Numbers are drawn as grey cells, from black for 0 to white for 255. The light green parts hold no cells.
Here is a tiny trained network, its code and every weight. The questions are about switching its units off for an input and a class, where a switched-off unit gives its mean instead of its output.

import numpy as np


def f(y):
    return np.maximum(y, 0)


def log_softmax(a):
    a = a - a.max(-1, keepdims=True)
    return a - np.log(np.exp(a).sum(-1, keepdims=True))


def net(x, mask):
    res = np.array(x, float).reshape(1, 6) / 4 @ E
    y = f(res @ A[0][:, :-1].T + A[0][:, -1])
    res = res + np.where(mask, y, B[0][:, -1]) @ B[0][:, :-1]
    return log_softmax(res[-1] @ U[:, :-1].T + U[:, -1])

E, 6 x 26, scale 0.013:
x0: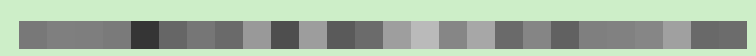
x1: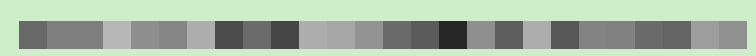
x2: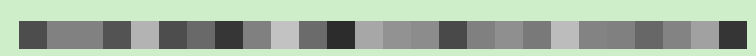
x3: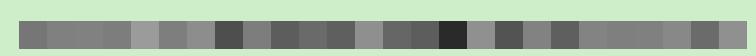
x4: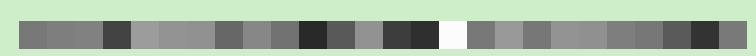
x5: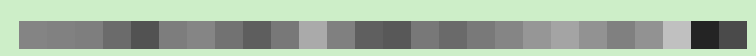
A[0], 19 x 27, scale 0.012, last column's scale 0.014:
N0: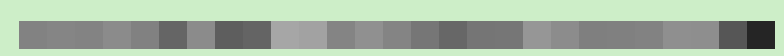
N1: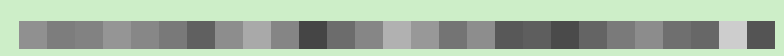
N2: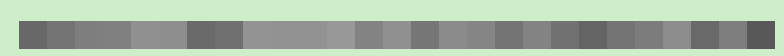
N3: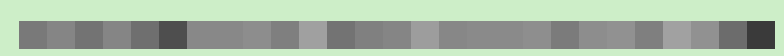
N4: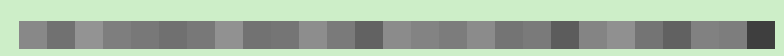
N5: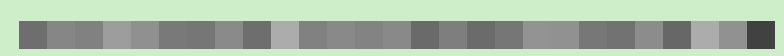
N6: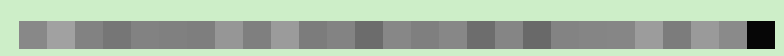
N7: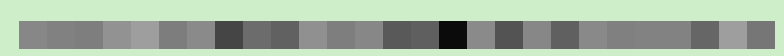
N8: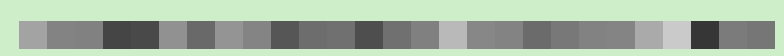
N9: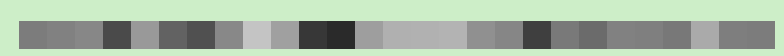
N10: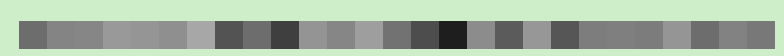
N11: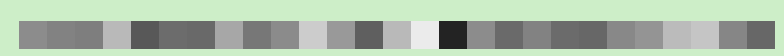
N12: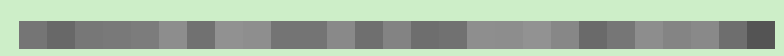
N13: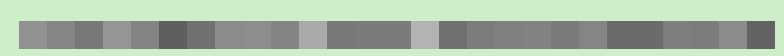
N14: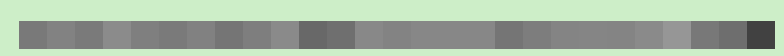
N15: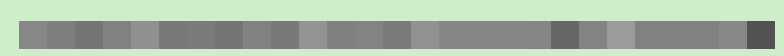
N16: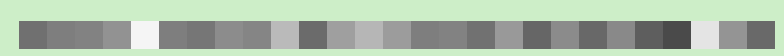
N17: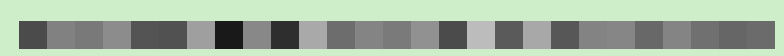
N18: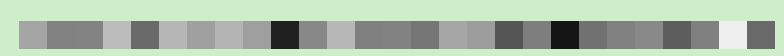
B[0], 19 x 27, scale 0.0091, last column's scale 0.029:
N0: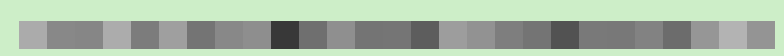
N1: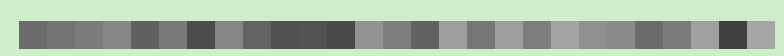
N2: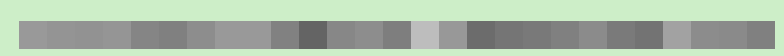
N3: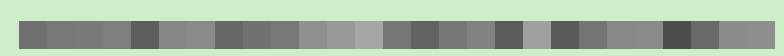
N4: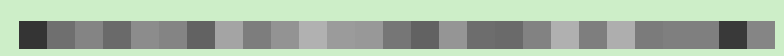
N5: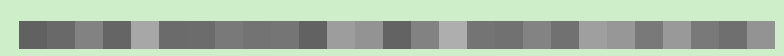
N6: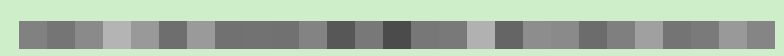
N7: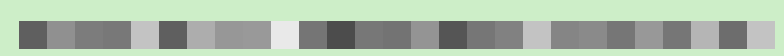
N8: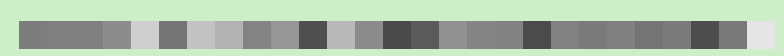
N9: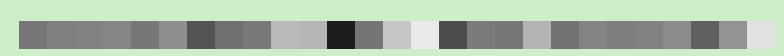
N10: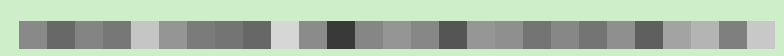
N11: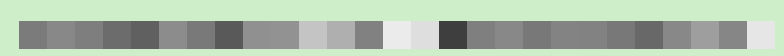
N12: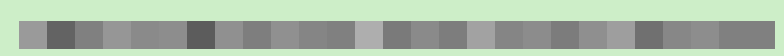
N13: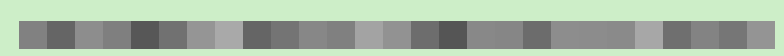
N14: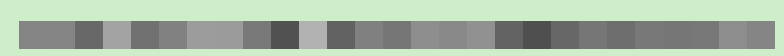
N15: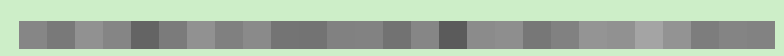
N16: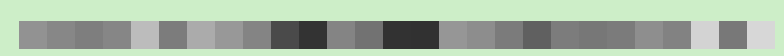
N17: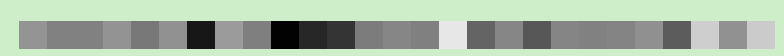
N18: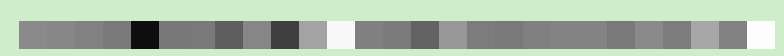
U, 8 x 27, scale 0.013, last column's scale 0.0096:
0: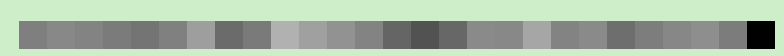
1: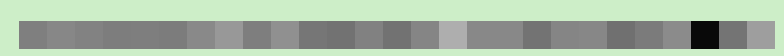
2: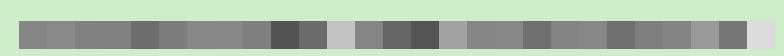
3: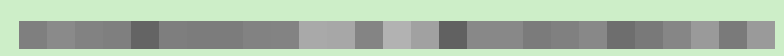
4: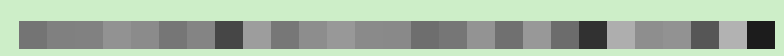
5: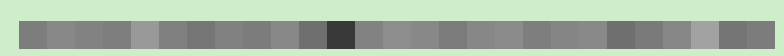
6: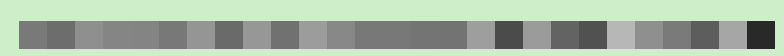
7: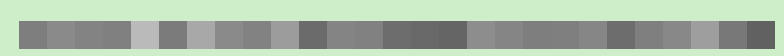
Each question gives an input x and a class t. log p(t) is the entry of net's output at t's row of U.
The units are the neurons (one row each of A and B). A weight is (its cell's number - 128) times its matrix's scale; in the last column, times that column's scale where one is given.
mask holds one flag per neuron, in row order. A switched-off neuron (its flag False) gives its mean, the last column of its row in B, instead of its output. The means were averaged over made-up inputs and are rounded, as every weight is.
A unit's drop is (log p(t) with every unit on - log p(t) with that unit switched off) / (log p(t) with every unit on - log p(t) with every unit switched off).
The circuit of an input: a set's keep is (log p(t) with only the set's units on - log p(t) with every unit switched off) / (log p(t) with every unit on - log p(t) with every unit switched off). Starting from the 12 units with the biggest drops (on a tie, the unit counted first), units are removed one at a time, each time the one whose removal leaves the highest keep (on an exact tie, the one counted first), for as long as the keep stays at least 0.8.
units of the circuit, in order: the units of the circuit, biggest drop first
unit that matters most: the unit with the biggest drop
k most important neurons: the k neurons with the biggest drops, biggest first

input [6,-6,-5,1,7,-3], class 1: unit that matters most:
N9
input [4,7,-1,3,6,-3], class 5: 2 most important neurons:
[N10; N7]
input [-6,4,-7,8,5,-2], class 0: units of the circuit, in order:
[N7; N10; N18]
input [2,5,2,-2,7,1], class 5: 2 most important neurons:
[N18; N16]
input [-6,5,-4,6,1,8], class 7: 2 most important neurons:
[N9; N7]
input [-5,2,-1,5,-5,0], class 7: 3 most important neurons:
[N7; N9; N10]
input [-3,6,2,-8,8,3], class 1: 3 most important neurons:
[N18; N16; N17]
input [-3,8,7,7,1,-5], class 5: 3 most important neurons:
[N17; N8; N10]
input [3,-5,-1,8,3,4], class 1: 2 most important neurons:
[N16; N18]
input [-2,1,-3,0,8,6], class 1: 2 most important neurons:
[N18; N16]
